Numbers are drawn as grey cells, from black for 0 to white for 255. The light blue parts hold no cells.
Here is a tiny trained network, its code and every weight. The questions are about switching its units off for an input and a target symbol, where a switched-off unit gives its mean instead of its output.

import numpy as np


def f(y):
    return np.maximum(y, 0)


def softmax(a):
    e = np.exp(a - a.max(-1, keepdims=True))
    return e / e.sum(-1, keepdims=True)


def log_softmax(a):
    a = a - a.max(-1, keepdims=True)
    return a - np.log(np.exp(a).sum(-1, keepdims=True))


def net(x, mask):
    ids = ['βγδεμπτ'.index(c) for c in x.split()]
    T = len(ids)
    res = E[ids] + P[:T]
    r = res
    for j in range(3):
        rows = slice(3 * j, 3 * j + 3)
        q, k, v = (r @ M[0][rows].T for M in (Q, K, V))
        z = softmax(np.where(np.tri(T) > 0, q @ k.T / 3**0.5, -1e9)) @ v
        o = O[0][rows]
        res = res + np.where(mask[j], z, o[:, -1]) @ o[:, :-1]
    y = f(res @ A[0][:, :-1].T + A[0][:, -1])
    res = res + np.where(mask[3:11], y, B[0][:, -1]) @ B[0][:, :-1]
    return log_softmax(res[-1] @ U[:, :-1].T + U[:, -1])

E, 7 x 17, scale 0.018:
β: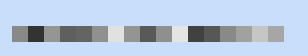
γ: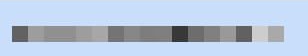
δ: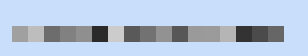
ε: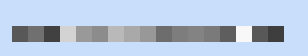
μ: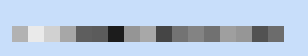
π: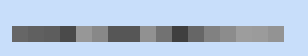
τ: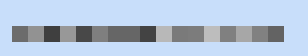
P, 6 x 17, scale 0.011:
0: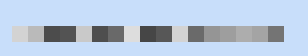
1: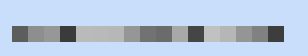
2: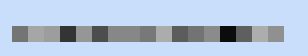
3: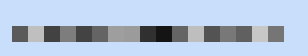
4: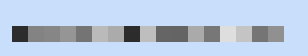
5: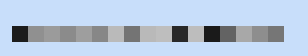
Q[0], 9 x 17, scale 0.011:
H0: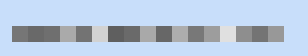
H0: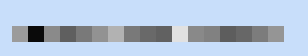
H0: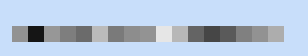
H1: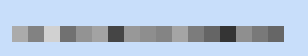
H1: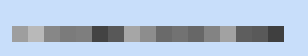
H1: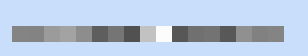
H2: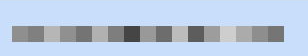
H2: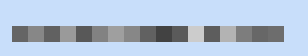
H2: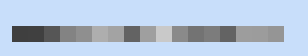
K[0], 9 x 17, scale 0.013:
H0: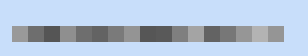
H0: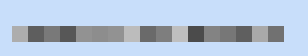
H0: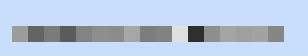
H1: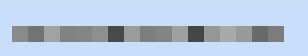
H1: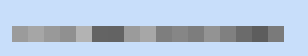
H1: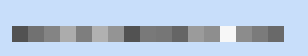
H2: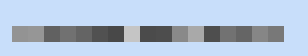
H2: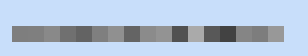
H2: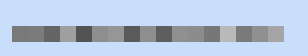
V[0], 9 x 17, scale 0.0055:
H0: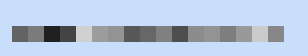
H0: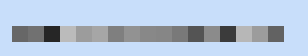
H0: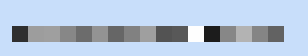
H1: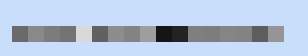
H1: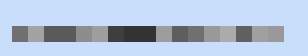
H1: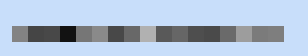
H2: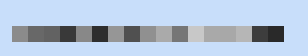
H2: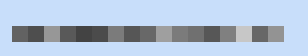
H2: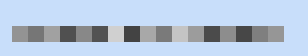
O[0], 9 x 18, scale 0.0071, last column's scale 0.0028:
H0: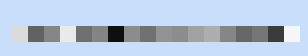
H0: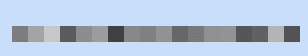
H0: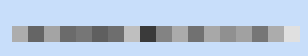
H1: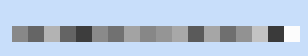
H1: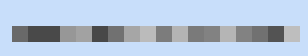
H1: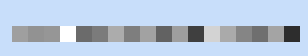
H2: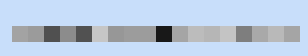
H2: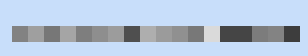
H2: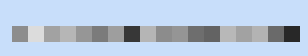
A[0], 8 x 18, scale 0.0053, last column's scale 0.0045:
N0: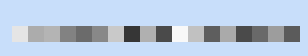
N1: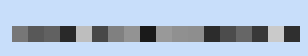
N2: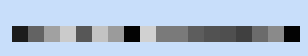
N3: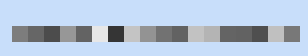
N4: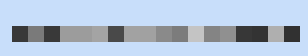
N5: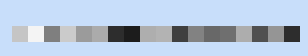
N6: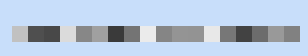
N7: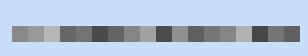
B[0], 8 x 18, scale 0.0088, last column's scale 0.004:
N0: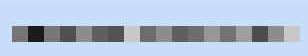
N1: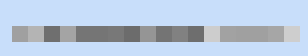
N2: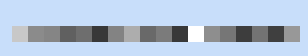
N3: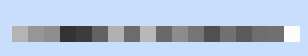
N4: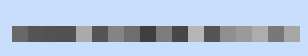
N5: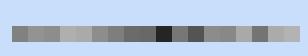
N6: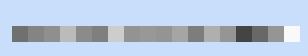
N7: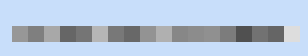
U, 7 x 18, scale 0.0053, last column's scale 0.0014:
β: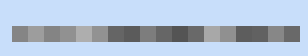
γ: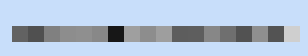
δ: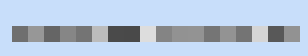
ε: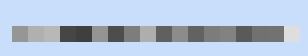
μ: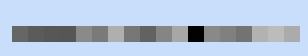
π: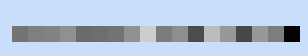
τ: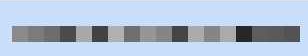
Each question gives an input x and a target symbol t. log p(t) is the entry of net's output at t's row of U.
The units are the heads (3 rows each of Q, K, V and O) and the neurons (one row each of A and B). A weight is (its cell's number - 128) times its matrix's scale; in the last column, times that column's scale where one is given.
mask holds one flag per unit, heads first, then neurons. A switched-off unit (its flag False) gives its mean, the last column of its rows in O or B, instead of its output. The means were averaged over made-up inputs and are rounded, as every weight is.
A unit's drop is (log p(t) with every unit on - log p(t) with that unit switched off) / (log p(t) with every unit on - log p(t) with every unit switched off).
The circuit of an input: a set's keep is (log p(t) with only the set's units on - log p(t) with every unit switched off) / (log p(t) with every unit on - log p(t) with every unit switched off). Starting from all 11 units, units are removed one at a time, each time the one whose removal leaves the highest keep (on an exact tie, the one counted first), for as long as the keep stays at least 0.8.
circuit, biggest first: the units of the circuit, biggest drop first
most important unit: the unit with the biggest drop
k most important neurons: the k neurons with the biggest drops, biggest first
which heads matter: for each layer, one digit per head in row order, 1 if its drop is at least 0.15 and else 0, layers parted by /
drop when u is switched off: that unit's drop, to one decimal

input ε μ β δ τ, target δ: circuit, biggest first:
H2, H1
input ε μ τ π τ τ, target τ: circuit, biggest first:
H2, H1, N4, N3
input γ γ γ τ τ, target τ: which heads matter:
011
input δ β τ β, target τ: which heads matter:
111
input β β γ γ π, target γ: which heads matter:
101
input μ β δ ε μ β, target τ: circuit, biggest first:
H0, N2
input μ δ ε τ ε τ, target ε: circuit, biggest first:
H0, N3, H2
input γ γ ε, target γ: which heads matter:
101
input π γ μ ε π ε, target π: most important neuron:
N6
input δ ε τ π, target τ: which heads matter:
111
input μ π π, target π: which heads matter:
110
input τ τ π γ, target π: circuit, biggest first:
H1, N6, H0
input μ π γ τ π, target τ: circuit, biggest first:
H1, H2, N4, N3
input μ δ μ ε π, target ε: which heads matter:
110
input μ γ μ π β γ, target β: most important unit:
H2
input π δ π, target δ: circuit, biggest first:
H2, H0
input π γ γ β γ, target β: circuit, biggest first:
H2, N5, H1
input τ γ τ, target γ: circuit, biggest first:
H2, H0
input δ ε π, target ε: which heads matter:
111
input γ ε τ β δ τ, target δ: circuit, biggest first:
H2
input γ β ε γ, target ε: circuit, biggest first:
N3, H1, H0, H2
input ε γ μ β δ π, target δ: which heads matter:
001
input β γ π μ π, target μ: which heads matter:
100
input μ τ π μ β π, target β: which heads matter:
111
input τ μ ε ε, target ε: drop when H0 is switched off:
0.4
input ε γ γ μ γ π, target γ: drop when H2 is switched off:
0.3
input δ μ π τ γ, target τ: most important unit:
H1
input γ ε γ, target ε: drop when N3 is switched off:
0.4
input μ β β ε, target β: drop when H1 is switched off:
0.6
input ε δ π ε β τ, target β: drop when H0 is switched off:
0.1
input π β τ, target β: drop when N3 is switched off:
0.0
